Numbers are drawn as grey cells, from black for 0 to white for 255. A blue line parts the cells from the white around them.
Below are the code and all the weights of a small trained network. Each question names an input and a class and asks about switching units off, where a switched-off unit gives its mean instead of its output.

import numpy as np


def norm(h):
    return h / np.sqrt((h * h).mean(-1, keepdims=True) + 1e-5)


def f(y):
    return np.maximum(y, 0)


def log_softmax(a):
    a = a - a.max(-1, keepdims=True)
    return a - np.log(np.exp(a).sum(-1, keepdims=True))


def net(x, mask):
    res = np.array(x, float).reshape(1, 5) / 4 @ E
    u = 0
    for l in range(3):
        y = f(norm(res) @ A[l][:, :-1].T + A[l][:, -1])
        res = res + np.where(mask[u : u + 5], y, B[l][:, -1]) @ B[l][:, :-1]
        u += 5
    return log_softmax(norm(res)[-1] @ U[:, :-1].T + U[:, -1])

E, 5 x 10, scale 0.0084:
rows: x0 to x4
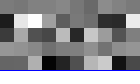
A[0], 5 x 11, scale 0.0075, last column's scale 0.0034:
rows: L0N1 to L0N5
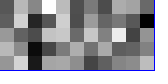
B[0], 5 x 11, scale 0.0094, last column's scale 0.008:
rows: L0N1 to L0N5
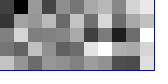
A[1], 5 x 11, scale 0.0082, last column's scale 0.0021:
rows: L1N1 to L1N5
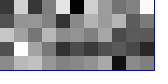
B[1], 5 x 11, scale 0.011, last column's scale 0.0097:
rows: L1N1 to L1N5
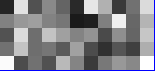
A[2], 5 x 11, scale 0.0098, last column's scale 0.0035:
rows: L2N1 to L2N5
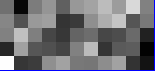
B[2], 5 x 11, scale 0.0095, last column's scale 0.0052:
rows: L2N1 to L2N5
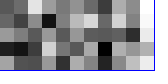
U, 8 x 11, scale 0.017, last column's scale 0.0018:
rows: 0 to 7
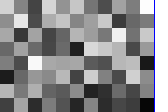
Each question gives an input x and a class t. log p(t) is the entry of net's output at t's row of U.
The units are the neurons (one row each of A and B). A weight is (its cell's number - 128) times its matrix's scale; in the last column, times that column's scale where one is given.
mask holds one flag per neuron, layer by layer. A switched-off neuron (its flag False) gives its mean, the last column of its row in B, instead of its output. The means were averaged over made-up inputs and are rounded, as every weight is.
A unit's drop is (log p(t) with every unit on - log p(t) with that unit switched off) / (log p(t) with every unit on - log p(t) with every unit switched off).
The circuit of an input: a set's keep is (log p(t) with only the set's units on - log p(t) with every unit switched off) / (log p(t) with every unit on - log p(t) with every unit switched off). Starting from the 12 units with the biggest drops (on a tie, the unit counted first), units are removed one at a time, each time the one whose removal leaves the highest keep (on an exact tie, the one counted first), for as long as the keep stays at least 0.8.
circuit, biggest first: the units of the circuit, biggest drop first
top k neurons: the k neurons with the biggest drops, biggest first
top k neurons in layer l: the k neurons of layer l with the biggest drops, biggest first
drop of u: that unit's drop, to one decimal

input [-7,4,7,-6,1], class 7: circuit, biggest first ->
L0N4
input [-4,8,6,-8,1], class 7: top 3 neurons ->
L0N4, L1N4, L2N3
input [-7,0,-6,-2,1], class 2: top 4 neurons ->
L0N3, L0N5, L1N4, L1N5
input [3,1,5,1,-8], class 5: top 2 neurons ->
L0N1, L1N4
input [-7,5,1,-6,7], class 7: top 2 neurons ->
L1N4, L2N4
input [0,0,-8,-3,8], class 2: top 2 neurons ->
L0N3, L2N2
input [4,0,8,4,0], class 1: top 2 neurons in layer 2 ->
L2N2, L2N1
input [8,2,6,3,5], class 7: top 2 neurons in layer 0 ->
L0N1, L0N4
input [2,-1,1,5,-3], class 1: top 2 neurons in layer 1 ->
L1N3, L1N2
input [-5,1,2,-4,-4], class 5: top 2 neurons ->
L0N1, L0N5
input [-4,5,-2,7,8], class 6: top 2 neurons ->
L1N1, L1N5
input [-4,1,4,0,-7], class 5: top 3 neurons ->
L0N1, L1N4, L1N3
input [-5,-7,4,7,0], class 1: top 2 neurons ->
L0N3, L0N1
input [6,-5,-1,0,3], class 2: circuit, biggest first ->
L1N1
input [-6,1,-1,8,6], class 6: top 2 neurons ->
L0N1, L0N4
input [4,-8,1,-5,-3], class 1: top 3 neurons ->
L0N3, L1N3, L0N4
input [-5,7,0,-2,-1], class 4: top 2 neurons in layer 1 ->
L1N1, L1N3
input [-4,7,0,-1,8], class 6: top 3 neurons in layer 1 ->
L1N5, L1N1, L1N3
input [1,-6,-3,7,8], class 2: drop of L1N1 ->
0.2
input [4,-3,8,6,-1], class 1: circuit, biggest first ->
L0N2
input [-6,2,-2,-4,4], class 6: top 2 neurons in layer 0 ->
L0N1, L0N4
